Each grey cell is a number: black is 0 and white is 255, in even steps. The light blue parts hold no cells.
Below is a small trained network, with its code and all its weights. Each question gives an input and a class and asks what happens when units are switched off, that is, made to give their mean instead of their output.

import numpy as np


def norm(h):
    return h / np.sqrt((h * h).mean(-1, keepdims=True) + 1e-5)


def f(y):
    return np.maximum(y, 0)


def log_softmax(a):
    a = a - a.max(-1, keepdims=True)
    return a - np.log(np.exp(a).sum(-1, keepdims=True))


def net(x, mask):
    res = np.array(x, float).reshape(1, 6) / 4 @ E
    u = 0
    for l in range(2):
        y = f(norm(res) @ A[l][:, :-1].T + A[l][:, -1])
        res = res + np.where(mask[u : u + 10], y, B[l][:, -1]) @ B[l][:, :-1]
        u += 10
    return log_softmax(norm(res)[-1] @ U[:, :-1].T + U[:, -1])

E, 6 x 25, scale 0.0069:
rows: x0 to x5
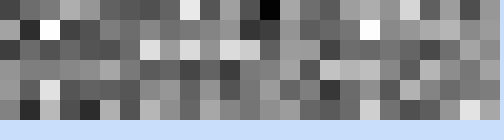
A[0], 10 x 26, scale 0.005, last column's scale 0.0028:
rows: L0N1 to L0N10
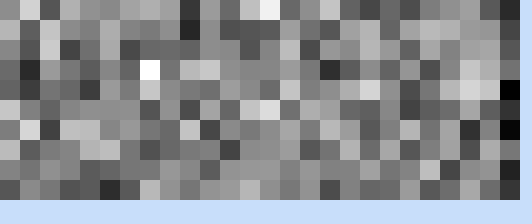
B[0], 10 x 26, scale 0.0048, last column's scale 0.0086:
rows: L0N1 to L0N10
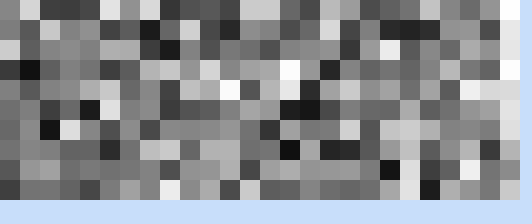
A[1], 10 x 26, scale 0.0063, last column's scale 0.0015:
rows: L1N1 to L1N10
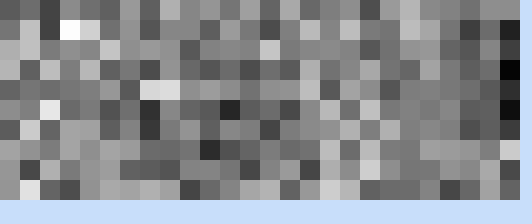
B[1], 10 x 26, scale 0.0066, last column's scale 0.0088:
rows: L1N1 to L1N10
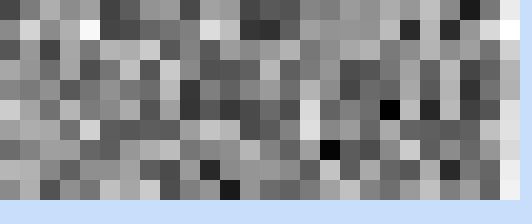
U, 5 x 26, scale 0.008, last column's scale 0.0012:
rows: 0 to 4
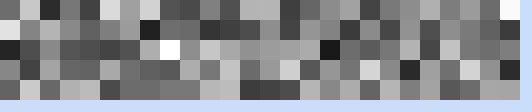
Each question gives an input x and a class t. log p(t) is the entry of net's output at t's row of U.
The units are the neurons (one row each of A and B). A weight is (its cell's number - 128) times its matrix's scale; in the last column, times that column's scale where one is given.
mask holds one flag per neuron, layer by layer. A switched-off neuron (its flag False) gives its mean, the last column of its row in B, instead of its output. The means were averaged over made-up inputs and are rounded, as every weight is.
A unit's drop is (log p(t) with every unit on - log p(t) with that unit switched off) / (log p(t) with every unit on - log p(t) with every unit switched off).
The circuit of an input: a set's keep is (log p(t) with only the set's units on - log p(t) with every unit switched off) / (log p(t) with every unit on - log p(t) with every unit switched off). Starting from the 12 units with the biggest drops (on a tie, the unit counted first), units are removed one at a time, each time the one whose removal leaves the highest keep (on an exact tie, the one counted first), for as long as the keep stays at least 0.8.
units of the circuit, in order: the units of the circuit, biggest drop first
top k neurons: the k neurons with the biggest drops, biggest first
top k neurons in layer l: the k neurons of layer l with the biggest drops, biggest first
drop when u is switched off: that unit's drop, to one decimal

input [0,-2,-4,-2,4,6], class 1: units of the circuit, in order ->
[L0N2]
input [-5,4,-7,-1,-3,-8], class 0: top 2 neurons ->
[L0N1 L1N10]
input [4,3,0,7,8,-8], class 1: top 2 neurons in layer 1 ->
[L1N6 L1N4]
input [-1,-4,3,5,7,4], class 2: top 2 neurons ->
[L0N4 L0N10]
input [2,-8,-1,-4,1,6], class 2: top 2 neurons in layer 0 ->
[L0N4 L0N10]
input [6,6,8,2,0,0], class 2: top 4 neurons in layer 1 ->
[L1N2 L1N5 L1N3 L1N10]
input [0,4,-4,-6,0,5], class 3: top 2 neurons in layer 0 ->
[L0N4 L0N5]
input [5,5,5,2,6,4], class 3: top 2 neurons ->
[L0N5 L0N3]
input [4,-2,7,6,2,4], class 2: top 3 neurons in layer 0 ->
[L0N4 L0N10 L0N2]
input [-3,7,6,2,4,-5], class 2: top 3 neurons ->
[L0N4 L0N10 L1N2]
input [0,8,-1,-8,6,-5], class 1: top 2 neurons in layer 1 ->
[L1N6 L1N8]
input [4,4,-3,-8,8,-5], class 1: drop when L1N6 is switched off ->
0.1
